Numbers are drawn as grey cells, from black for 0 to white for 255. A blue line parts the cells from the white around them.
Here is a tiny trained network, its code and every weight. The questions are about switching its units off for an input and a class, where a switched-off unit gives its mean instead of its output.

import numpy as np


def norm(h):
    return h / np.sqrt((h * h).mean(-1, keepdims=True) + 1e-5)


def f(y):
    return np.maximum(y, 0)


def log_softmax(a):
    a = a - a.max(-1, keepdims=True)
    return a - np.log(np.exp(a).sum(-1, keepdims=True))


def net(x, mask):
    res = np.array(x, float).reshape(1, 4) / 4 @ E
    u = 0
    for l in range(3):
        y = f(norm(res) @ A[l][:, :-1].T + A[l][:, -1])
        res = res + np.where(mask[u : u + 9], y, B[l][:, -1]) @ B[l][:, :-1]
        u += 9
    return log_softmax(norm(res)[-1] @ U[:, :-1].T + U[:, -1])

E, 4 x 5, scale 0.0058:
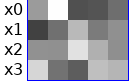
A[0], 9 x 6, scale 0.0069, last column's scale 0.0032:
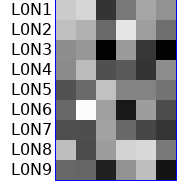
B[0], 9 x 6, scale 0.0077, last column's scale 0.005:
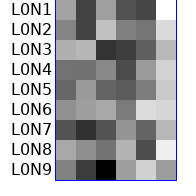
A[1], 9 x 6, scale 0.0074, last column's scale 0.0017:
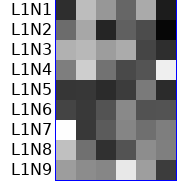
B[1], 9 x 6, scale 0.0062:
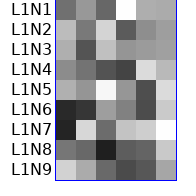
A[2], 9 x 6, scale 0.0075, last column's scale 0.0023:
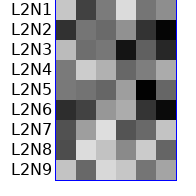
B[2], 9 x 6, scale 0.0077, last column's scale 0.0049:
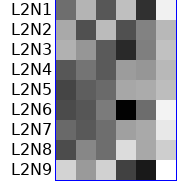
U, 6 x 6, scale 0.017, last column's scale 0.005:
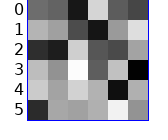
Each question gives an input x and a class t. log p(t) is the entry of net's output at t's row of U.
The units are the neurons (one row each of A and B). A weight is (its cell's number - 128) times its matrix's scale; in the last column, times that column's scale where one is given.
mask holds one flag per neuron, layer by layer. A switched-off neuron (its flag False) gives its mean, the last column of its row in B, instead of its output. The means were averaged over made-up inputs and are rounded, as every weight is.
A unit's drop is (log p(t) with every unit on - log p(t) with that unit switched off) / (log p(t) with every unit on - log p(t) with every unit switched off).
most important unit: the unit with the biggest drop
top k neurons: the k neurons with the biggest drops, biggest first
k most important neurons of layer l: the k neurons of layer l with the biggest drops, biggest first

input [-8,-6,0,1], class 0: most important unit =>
L1N5
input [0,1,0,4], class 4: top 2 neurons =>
[L0N2 L2N9]
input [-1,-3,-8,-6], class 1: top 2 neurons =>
[L0N3 L2N3]
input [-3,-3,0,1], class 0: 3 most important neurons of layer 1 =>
[L1N5 L1N7 L1N2]
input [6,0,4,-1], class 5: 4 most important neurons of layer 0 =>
[L0N6 L0N8 L0N4 L0N3]
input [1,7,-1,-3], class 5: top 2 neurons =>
[L0N6 L0N1]
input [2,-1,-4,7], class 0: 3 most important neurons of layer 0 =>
[L0N9 L0N2 L0N5]
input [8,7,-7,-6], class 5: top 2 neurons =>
[L0N6 L1N1]
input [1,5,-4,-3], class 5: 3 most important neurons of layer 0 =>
[L0N6 L0N1 L0N2]
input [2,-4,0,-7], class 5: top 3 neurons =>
[L0N6 L1N1 L0N1]
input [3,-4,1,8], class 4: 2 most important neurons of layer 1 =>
[L1N3 L1N4]
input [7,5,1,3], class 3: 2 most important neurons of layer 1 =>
[L1N7 L1N8]
